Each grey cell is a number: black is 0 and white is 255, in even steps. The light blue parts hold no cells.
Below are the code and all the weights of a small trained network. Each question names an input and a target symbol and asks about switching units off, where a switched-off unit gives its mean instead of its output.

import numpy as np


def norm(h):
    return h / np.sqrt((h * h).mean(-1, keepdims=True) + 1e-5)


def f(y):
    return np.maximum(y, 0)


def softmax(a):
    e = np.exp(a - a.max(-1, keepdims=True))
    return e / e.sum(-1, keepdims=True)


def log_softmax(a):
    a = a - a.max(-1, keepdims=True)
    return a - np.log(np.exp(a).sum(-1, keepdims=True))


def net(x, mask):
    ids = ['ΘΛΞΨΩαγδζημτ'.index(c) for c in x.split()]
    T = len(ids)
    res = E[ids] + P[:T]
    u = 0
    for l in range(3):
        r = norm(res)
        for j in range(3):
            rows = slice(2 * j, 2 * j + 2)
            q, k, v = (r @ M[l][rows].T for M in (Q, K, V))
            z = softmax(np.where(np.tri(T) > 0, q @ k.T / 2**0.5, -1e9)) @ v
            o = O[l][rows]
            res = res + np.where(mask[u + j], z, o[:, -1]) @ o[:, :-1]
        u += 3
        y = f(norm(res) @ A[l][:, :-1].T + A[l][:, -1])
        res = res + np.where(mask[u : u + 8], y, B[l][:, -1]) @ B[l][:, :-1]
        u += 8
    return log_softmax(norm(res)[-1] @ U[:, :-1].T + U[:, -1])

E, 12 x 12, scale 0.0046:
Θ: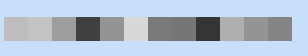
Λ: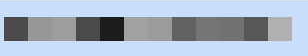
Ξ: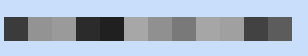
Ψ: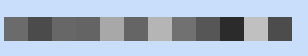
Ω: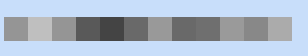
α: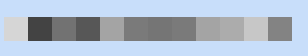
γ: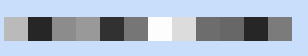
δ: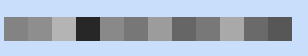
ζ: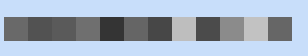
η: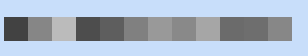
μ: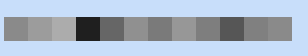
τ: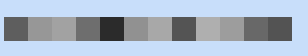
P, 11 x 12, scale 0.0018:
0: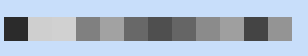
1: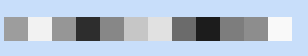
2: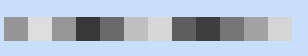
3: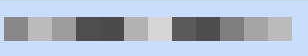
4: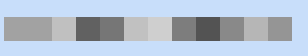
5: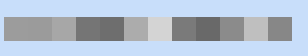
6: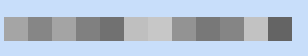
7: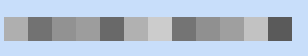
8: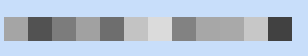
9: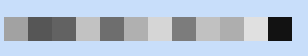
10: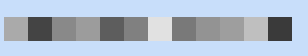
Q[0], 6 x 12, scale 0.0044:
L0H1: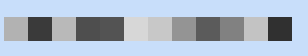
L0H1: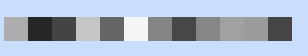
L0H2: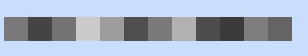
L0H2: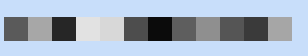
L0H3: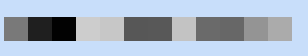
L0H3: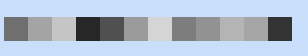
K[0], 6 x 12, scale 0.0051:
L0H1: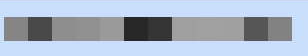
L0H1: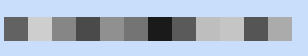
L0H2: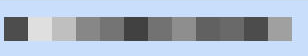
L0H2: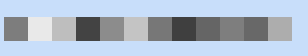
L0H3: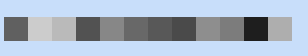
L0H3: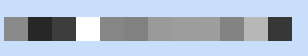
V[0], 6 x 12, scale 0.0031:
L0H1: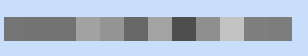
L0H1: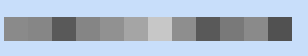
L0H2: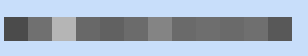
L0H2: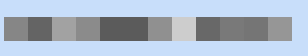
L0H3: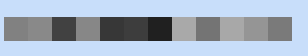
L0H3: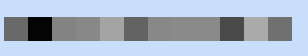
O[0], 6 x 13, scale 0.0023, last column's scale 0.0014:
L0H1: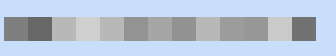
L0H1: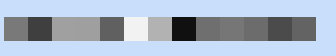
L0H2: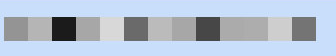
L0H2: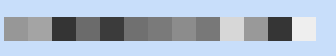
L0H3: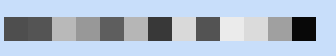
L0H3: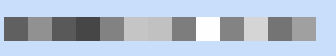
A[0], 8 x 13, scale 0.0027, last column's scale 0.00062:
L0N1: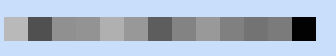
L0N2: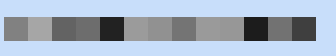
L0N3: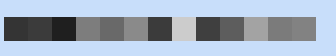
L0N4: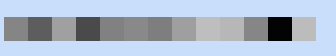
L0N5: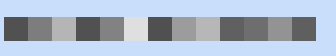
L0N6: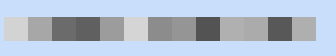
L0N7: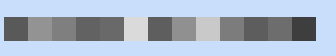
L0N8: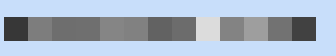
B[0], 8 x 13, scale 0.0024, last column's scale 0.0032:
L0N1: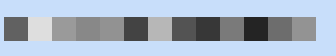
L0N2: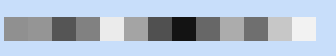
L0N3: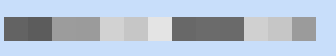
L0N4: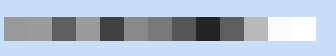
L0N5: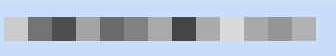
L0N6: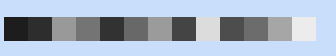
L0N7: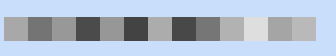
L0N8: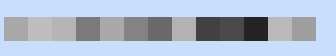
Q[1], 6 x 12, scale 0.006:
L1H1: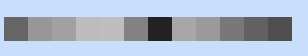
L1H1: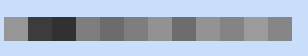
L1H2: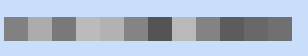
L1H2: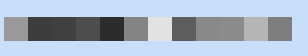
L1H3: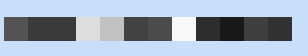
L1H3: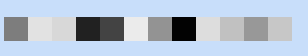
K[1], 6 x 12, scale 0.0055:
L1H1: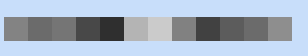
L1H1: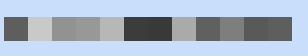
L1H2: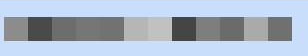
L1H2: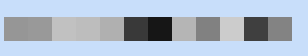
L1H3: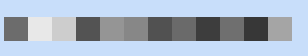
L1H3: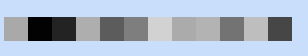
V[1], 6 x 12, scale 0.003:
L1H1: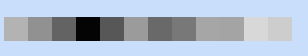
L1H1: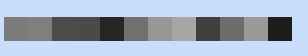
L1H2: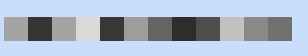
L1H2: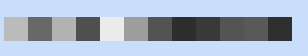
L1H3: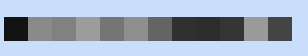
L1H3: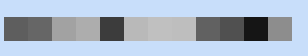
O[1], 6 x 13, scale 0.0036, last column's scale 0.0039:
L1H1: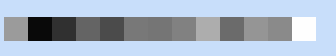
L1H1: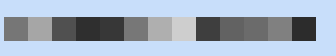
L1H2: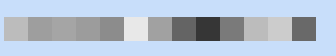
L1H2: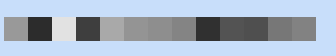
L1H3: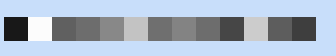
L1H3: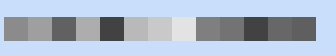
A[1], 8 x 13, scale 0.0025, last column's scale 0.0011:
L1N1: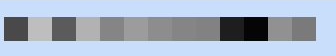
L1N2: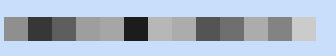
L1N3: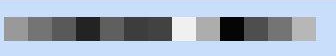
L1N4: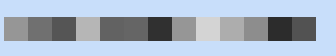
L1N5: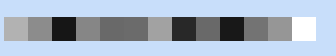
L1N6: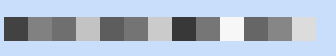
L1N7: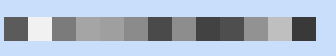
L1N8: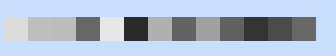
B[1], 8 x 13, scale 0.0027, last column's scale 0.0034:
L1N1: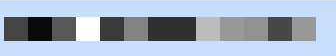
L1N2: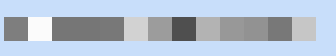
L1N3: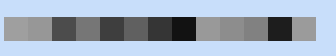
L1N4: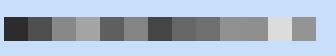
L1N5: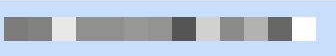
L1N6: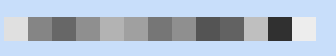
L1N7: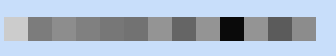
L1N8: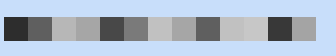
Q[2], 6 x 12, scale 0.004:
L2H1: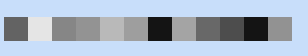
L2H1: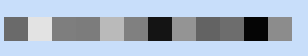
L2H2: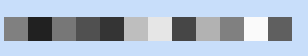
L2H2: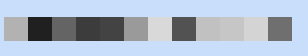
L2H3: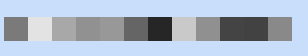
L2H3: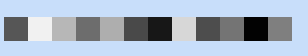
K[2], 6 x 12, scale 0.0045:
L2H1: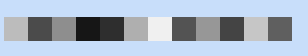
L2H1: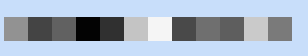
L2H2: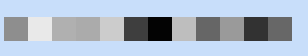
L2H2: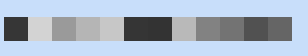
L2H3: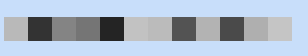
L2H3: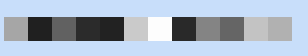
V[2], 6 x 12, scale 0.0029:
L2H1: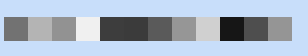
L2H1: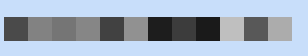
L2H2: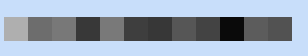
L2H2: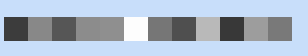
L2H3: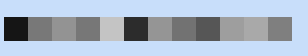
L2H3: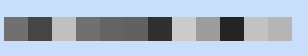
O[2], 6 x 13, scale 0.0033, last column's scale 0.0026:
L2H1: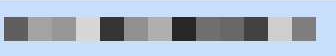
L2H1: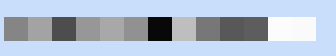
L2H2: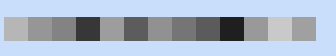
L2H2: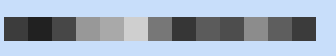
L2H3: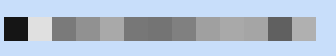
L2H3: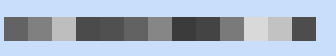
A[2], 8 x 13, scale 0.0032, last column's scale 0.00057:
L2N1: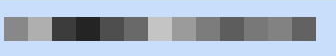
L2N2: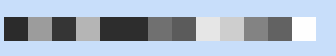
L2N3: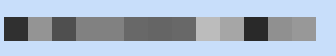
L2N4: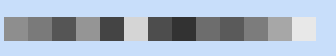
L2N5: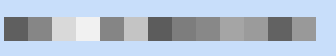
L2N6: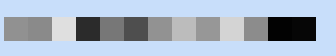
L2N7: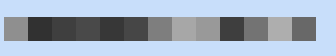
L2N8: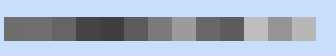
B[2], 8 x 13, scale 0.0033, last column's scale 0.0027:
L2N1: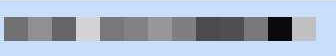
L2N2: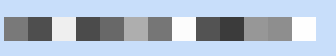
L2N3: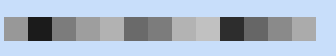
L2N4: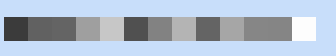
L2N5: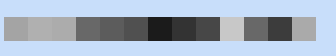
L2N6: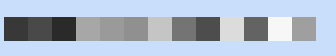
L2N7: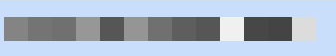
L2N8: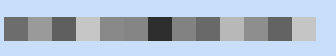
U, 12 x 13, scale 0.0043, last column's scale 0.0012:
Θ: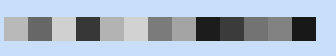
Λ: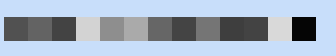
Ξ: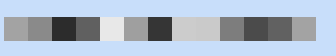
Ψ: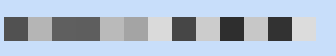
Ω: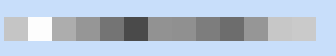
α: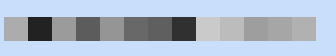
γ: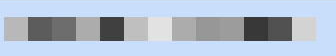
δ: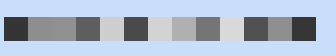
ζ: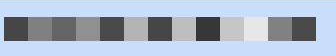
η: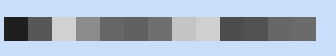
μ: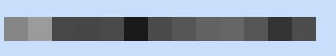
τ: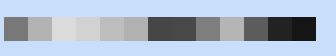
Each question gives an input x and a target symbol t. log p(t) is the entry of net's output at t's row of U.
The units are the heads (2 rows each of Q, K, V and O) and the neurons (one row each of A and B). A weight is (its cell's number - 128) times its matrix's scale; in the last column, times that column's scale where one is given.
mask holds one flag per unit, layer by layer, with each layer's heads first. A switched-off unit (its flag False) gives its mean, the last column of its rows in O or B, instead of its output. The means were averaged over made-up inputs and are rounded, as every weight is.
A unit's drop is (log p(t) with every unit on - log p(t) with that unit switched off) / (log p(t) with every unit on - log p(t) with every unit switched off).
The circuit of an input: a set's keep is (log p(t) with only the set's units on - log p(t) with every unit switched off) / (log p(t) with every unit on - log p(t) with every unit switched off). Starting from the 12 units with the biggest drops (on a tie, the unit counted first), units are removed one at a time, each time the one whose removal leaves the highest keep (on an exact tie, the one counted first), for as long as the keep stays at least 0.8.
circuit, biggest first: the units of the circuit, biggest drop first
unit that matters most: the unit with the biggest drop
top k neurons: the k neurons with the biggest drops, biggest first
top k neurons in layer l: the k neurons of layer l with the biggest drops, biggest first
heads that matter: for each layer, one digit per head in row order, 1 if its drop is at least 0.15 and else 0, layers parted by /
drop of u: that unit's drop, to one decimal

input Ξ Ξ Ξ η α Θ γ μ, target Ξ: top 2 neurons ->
(L0N2; L1N5)
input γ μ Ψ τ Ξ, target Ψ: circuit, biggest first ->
(L0N2; L1H3; L0H3)
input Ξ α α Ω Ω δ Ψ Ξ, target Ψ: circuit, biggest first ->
(L1H3)
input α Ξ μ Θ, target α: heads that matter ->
000 / 000 / 000
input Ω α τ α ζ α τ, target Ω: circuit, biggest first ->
(L0H3; L2H2; L0N4; L2H1)
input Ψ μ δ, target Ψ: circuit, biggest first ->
(L1H3; L0H3)
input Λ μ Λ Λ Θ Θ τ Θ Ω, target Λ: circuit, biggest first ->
(L0H3; L2H1; L1H3; L2H2)
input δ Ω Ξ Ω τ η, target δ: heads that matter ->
000 / 010 / 110
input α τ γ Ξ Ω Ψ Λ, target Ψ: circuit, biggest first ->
(L1H3; L0H3)
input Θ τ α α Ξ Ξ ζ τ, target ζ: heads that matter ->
001 / 001 / 000
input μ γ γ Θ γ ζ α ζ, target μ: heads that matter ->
101 / 110 / 010
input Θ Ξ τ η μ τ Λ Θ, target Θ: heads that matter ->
001 / 011 / 000
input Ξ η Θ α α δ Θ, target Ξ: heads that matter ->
011 / 000 / 101
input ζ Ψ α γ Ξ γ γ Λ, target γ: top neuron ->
(L0N4)
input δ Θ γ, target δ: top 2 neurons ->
(L2N6; L1N8)
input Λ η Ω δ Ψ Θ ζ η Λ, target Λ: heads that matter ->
111 / 001 / 110
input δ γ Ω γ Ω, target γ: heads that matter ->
000 / 001 / 000
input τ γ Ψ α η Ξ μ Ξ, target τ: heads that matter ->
111 / 100 / 011
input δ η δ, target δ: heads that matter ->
000 / 000 / 000
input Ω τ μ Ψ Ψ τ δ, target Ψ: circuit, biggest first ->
(L1H3)
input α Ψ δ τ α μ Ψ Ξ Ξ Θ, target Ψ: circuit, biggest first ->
(L1H3; L0H3)
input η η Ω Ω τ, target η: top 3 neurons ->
(L2N2; L2N3; L0N4)
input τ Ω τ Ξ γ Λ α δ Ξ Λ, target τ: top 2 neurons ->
(L0N4; L2N5)
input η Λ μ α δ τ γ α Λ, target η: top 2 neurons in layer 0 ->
(L0N4; L0N1)
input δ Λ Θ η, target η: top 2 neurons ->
(L1N1; L0N7)
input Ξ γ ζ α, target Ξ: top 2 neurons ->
(L0N4; L1N5)
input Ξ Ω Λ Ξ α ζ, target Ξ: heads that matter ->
011 / 000 / 101
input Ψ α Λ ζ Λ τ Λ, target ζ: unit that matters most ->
L0H3
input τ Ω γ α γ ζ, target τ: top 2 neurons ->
(L2N5; L0N3)
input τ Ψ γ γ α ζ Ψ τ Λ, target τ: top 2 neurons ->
(L2N5; L0N4)
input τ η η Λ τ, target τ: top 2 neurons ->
(L2N5; L0N2)
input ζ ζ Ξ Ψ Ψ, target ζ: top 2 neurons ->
(L2N8; L0N2)
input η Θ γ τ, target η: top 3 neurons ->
(L2N2; L1N4; L2N3)
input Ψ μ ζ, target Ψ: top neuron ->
(L0N3)
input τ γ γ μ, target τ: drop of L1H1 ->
0.8
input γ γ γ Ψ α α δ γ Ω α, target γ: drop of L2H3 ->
0.5
